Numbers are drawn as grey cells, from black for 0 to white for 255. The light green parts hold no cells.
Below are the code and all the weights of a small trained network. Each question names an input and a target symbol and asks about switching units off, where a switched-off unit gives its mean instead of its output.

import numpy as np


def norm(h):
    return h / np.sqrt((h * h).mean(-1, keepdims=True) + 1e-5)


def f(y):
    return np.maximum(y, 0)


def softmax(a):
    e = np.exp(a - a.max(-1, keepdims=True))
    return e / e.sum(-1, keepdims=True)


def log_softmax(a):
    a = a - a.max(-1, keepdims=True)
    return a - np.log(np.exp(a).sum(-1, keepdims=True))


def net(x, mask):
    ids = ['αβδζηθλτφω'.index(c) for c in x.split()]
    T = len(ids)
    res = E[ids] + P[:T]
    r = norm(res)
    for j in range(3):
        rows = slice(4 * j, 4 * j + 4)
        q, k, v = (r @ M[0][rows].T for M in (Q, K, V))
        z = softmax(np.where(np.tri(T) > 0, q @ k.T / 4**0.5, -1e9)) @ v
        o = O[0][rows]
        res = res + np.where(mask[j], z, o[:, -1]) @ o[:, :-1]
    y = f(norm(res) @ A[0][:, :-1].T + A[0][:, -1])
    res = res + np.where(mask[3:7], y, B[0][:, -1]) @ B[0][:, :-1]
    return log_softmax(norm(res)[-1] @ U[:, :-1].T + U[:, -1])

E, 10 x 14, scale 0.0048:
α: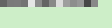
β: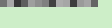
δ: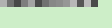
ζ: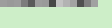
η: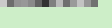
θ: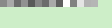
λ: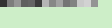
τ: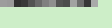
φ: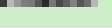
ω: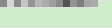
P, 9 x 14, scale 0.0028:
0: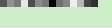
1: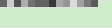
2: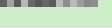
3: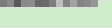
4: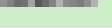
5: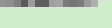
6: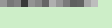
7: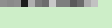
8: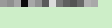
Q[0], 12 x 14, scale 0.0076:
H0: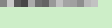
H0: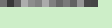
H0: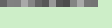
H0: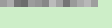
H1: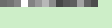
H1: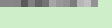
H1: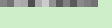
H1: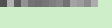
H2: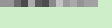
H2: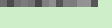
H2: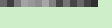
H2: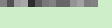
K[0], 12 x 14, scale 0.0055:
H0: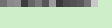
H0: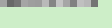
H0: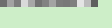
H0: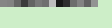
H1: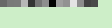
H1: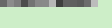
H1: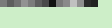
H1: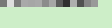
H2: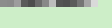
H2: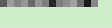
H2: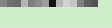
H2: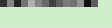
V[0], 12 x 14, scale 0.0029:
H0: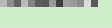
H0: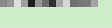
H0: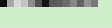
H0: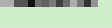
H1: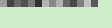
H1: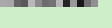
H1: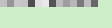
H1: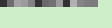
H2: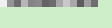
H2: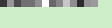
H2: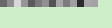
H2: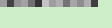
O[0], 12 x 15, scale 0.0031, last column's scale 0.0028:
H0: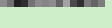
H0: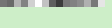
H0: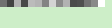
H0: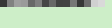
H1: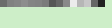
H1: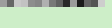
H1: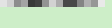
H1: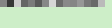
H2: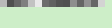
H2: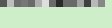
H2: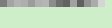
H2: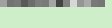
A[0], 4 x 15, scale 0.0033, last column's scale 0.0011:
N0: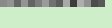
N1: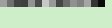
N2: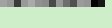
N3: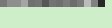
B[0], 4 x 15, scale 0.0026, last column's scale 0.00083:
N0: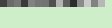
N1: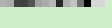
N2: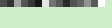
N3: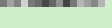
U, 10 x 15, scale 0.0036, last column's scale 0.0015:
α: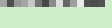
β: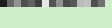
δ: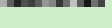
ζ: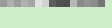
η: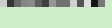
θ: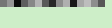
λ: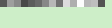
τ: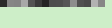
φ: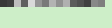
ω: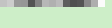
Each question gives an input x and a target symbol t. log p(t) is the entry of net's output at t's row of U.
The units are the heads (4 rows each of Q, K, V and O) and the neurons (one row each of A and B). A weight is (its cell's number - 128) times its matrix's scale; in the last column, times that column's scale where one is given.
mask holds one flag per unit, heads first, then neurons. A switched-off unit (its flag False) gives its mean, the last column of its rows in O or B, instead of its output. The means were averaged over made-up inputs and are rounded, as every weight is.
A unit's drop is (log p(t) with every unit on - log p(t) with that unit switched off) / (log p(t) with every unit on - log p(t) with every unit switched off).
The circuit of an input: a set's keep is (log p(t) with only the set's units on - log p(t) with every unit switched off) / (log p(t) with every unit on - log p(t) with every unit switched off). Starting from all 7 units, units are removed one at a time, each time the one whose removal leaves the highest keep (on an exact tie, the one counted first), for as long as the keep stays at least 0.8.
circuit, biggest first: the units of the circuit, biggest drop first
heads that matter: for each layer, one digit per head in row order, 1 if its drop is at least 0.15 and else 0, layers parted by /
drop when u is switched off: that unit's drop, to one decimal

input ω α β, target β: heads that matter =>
100
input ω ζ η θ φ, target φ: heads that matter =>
110
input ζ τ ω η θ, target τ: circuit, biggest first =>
[H0]
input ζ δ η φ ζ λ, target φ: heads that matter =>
110
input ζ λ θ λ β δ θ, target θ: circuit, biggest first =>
[H1 H0]
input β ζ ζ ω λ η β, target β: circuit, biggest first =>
[N2 H0]
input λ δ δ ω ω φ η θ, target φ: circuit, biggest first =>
[H0 H1]
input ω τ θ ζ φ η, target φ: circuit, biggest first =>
[H1 H0]
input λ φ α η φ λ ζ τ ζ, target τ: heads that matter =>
110
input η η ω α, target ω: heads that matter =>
010
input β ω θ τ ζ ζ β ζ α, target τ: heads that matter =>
100
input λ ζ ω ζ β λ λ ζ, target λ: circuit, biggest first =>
[H1 H2]
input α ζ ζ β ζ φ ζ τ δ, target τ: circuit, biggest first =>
[H0 H1]
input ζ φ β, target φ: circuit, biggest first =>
[H0]
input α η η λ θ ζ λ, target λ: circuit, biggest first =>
[H1 H2]
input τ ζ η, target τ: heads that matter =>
100
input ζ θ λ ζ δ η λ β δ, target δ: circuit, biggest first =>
[N1 H0]
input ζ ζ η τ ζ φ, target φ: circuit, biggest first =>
[H1 H0]
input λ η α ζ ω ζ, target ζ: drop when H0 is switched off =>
0.8
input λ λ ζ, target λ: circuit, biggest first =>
[H1]
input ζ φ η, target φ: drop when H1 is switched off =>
0.2
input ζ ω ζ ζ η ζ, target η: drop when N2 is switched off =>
0.0
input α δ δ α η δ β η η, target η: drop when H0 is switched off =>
0.1
